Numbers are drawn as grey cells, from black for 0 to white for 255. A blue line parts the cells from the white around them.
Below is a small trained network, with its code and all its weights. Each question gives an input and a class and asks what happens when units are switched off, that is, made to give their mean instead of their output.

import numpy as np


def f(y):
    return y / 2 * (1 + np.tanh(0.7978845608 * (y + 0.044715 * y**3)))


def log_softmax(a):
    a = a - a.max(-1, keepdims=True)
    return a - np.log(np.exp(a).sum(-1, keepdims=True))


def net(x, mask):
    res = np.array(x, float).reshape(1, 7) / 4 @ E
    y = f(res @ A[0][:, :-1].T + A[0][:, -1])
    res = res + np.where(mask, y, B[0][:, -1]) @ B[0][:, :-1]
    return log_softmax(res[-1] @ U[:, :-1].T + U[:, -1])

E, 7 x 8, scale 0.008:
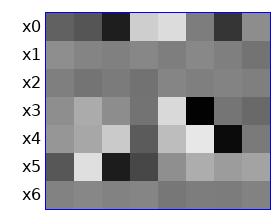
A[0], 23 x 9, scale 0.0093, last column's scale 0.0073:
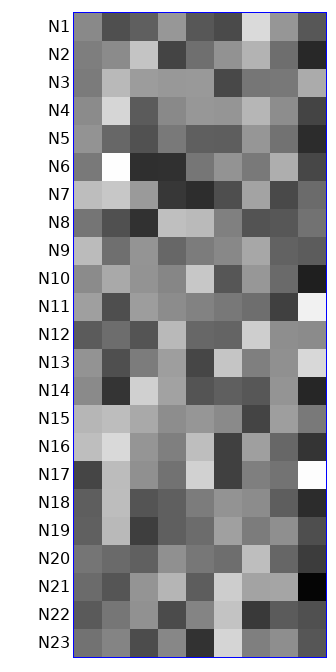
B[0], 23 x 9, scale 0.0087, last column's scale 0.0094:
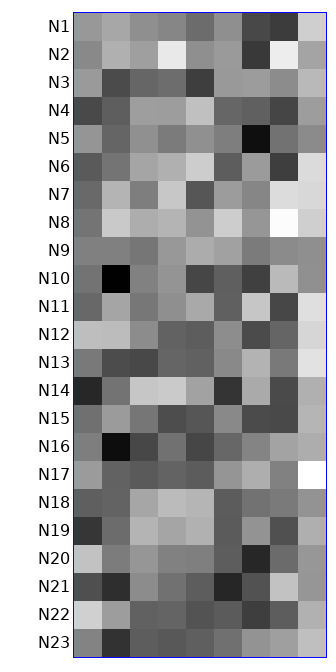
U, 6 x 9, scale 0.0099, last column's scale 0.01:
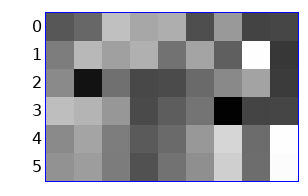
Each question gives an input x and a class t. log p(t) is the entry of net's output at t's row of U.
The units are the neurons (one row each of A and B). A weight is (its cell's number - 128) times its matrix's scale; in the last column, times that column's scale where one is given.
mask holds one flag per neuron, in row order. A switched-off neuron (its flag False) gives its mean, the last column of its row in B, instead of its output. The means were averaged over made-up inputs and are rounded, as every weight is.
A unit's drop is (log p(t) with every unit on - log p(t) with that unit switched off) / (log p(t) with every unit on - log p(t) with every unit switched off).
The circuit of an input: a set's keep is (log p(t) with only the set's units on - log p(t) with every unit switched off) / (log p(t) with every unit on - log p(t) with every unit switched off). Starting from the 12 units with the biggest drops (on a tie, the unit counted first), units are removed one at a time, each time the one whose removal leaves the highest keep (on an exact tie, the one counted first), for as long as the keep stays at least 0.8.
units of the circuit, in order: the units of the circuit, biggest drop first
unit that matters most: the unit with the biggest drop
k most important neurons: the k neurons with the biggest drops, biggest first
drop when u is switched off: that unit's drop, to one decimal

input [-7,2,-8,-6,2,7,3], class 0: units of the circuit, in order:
(N6 N19)
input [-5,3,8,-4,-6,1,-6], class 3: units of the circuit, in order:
(N1 N12 N20)
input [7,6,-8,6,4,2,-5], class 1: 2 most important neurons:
(N8 N13)
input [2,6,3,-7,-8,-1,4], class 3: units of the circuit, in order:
(N12 N1)
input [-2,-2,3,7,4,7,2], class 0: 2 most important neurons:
(N6 N4)
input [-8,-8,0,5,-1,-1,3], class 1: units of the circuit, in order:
(N7)
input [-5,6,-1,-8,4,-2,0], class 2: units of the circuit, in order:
(N21 N23)
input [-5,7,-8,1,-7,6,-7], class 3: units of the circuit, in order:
(N12 N1 N20)
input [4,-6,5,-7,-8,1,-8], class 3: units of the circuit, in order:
(N12 N1)
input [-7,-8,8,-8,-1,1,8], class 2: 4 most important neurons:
(N23 N13 N8 N21)
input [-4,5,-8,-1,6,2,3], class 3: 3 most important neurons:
(N22 N15 N8)
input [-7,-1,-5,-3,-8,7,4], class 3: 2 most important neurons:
(N12 N1)
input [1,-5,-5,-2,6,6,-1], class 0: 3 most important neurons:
(N6 N19 N12)
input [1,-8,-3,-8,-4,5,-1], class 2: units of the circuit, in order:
(N23)
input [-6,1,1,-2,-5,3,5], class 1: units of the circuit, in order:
(N7 N2)
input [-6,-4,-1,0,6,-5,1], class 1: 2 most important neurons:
(N2 N7)
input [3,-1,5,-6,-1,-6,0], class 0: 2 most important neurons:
(N14 N17)
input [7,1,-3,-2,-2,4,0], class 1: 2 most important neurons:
(N8 N11)
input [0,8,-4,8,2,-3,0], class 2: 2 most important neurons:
(N16 N10)
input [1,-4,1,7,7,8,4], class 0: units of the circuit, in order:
(N6)
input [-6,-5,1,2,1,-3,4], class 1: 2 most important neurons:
(N7 N2)
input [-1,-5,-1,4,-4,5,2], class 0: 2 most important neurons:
(N6 N4)
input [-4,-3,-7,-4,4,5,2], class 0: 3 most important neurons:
(N6 N19 N17)
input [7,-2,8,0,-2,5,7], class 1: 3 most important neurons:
(N8 N11 N13)
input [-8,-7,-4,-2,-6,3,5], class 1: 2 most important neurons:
(N7 N2)
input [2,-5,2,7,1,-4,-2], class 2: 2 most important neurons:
(N10 N16)
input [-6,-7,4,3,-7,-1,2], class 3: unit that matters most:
N1
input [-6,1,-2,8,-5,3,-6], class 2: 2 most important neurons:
(N16 N10)
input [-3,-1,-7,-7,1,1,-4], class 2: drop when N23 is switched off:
0.1
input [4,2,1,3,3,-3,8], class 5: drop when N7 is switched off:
0.2
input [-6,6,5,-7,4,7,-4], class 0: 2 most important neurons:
(N6 N19)
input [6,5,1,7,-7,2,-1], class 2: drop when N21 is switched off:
-0.1
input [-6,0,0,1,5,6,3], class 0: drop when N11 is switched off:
-0.1
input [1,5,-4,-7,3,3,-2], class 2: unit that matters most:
N23
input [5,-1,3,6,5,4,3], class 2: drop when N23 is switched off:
-0.2
